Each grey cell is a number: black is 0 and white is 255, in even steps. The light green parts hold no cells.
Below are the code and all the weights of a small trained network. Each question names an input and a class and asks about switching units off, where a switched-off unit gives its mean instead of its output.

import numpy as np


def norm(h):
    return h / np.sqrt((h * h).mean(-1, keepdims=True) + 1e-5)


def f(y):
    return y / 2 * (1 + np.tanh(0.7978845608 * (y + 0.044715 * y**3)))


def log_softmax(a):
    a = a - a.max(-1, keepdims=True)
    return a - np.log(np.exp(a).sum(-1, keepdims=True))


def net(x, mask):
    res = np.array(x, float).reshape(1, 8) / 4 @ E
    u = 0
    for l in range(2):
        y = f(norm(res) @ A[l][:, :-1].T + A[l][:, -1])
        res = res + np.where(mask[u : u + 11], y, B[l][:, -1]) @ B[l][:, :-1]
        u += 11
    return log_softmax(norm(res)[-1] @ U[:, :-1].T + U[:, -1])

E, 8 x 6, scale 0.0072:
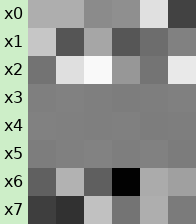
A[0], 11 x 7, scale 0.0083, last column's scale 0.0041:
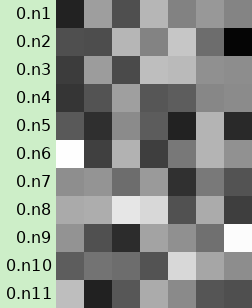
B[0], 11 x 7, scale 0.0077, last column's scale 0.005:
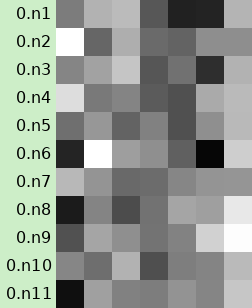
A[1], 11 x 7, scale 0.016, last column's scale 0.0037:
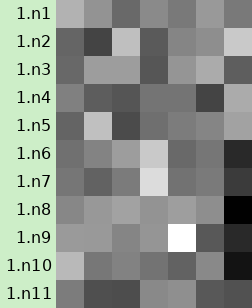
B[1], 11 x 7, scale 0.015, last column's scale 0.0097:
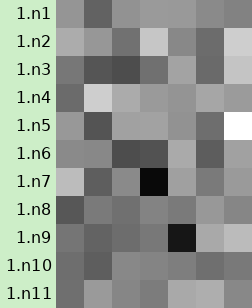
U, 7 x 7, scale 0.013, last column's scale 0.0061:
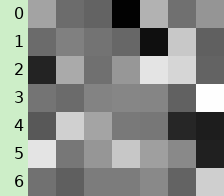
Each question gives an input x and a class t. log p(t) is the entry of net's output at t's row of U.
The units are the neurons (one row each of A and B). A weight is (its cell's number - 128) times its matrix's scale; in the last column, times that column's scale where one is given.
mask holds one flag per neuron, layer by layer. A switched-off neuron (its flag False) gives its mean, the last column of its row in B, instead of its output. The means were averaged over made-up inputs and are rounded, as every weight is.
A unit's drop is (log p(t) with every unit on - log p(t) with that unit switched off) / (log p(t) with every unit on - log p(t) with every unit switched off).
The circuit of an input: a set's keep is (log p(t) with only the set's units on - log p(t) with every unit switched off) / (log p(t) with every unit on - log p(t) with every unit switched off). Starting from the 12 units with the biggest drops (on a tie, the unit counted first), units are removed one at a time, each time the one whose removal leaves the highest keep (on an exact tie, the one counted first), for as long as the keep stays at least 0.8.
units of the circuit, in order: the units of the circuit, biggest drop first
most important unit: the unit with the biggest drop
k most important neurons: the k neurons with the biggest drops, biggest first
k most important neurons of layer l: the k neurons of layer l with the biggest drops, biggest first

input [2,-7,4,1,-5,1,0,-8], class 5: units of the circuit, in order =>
(1.n5)
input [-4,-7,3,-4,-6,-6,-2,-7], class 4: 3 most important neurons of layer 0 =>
(0.n1, 0.n3, 0.n4)
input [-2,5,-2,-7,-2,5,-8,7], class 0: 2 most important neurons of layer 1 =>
(1.n7, 1.n6)
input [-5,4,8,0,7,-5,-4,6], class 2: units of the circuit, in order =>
(0.n8, 1.n9)
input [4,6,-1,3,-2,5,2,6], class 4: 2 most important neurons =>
(0.n6, 1.n5)
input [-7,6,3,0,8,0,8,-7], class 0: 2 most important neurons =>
(1.n9, 1.n2)
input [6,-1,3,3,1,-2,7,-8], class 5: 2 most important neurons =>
(1.n5, 1.n1)
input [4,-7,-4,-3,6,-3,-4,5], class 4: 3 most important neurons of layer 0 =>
(0.n3, 0.n1, 0.n8)
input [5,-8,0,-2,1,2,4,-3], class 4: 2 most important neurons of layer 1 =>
(1.n7, 1.n6)
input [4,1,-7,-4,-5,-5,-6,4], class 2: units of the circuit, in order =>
(1.n11, 1.n4)
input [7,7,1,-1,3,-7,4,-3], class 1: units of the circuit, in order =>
(1.n9, 0.n1)
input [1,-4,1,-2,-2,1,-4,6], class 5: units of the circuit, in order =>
(1.n2, 0.n2)
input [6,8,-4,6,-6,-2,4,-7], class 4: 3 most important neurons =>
(0.n6, 1.n4, 1.n2)
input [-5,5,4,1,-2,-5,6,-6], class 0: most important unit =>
1.n2
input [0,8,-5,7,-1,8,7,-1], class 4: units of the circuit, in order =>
(0.n6, 1.n4)
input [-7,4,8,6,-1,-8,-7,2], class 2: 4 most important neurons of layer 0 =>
(0.n8, 0.n1, 0.n2, 0.n6)
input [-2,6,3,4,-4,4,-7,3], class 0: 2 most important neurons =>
(1.n7, 1.n6)
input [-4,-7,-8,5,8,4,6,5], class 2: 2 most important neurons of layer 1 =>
(1.n4, 1.n11)
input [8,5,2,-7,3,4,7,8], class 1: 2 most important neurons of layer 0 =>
(0.n9, 0.n1)
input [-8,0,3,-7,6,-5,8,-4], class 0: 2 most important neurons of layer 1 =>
(1.n3, 1.n9)
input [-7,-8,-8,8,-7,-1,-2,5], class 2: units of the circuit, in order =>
(1.n4)
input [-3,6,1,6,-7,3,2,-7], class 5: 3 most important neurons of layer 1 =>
(1.n5, 1.n1, 1.n9)
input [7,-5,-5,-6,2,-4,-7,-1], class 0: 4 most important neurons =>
(1.n7, 1.n6, 0.n6, 0.n8)
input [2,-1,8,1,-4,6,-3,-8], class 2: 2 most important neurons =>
(0.n8, 1.n2)
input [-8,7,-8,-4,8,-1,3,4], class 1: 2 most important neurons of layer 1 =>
(1.n3, 1.n6)
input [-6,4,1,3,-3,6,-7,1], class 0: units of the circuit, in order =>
(1.n7, 1.n6)
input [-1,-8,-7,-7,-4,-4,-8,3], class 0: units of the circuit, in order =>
(1.n7)
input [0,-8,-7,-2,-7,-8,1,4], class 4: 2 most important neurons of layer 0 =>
(0.n3, 0.n1)
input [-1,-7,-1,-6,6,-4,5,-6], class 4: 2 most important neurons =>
(0.n1, 0.n3)
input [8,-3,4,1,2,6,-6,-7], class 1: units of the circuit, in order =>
(1.n9, 1.n2, 0.n6, 0.n8)
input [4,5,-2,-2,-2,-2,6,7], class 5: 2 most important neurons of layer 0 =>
(0.n2, 0.n8)
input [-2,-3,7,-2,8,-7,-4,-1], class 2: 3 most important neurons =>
(0.n8, 1.n9, 0.n6)
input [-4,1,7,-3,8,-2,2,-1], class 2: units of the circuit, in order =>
(1.n9, 1.n3)
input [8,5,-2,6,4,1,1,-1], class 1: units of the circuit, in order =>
(1.n9)
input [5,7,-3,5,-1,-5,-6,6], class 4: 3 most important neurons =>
(0.n6, 0.n11, 1.n5)
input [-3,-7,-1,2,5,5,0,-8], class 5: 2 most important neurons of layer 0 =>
(0.n6, 0.n7)
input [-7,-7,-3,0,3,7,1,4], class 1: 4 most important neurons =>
(0.n4, 0.n6, 0.n5, 1.n5)
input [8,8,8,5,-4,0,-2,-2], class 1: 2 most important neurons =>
(1.n9, 0.n9)
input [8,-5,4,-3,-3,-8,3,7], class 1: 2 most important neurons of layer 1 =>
(1.n9, 1.n5)
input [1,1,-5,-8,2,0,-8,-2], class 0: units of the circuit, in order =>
(1.n7)
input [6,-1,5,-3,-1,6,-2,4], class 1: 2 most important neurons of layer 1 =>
(1.n9, 1.n5)
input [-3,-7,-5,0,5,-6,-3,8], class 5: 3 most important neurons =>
(1.n2, 0.n6, 0.n2)
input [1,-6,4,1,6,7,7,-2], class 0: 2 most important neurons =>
(1.n3, 0.n6)
